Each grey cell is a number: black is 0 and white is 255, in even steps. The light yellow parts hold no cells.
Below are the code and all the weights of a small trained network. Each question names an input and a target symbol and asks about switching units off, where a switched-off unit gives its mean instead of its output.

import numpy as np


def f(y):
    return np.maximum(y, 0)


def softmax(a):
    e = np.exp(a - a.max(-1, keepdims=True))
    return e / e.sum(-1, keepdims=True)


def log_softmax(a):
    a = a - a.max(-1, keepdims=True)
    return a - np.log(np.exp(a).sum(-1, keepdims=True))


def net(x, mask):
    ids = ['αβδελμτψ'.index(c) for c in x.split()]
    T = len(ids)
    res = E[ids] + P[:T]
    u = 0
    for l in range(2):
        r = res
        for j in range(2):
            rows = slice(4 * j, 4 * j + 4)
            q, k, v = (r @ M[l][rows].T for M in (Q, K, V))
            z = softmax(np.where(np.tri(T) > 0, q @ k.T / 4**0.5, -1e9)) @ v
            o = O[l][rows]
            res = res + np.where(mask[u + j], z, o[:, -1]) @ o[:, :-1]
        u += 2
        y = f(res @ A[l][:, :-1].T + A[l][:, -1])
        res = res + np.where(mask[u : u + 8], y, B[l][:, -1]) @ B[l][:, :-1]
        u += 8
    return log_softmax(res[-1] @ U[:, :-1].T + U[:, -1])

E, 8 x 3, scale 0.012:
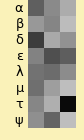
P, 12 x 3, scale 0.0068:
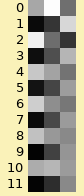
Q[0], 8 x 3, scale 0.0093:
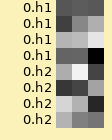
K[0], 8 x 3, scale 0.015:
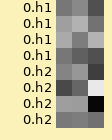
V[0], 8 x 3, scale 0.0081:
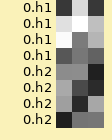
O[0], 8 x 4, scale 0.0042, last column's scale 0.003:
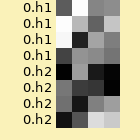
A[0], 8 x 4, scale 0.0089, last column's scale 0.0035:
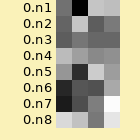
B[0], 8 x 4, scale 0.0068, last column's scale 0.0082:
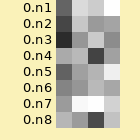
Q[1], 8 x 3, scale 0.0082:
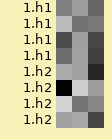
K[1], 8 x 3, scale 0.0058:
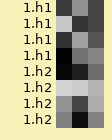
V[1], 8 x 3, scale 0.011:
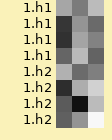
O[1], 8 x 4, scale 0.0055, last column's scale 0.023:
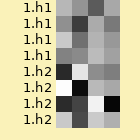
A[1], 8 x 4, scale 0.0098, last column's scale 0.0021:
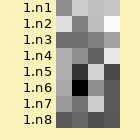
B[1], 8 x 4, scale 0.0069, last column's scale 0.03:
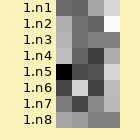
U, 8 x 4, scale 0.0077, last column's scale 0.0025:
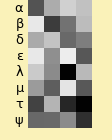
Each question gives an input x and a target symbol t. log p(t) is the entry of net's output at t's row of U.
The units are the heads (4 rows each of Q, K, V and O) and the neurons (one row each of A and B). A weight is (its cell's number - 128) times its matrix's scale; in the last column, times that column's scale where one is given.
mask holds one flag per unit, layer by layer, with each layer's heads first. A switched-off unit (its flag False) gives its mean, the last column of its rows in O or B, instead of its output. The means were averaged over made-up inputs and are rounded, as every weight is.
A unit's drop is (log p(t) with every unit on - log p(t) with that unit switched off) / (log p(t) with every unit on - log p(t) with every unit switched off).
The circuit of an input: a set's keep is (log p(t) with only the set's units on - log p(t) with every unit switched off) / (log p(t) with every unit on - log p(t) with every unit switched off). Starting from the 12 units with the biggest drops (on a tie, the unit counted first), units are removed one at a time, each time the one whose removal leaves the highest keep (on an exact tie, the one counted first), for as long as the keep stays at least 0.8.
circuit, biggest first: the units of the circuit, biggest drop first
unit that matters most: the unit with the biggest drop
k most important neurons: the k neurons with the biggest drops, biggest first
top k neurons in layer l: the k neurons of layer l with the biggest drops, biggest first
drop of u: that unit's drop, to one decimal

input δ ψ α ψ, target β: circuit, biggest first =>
[1.h2 0.h1]
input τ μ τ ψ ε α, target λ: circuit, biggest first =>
[1.h2 0.h1 0.n8]
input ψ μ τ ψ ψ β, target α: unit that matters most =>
1.h2
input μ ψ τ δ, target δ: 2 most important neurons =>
[0.n8 1.n5]
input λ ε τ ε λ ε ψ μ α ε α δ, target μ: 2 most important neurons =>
[0.n7 0.n1]
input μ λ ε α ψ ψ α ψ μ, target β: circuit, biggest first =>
[1.h2 1.n2]
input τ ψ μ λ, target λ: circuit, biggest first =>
[1.h2 0.h1 0.n8]
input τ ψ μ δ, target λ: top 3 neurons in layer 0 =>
[0.n8 0.n2 0.n4]
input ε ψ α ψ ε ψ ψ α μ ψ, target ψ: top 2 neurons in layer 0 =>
[0.n7 0.n1]
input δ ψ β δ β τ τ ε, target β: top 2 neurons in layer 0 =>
[0.n2 0.n7]
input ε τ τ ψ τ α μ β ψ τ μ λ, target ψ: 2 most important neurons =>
[1.n5 1.n6]
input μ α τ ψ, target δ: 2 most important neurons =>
[0.n8 0.n4]
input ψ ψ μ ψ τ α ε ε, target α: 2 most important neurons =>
[0.n8 0.n4]
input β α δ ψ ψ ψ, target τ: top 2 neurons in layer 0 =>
[0.n8 0.n4]
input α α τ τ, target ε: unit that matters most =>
0.h1
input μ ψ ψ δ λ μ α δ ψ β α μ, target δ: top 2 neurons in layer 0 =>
[0.n8 0.n1]
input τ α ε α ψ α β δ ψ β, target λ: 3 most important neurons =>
[0.n8 0.n2 0.n4]
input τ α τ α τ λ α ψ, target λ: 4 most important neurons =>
[0.n8 0.n2 0.n4 1.n4]
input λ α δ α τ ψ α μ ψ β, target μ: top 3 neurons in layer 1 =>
[1.n5 1.n4 1.n7]
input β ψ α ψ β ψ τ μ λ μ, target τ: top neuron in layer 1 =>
[1.n2]
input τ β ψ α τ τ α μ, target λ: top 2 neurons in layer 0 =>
[0.n8 0.n2]
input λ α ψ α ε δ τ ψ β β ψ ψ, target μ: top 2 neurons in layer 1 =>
[1.n5 1.n7]
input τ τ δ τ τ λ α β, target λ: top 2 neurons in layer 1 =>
[1.n4 1.n7]
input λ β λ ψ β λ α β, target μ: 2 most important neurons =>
[0.n1 0.n7]
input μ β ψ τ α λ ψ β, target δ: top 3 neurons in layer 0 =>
[0.n8 0.n1 0.n5]
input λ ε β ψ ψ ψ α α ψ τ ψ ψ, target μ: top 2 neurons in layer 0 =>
[0.n1 0.n7]
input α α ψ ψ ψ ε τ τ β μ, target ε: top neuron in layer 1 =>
[1.n5]
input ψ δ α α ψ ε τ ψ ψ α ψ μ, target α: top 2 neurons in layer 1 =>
[1.n2 1.n4]
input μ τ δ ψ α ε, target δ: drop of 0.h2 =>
0.3
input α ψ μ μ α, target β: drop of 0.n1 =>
-0.2
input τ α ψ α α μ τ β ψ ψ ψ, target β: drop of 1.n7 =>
0.2
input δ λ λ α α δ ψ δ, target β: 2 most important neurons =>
[0.n2 1.n2]
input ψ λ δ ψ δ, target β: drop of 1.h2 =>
0.5
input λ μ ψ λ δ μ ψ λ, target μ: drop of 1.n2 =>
0.0
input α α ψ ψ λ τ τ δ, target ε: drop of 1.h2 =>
0.1
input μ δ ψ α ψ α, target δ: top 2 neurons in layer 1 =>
[1.n5 1.n7]
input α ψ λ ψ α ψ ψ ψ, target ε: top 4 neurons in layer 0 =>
[0.n8 0.n1 0.n4 0.n5]
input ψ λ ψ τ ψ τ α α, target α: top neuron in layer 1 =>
[1.n2]
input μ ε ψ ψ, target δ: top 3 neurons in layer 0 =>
[0.n8 0.n1 0.n4]
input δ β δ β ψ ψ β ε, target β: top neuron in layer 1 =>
[1.n6]
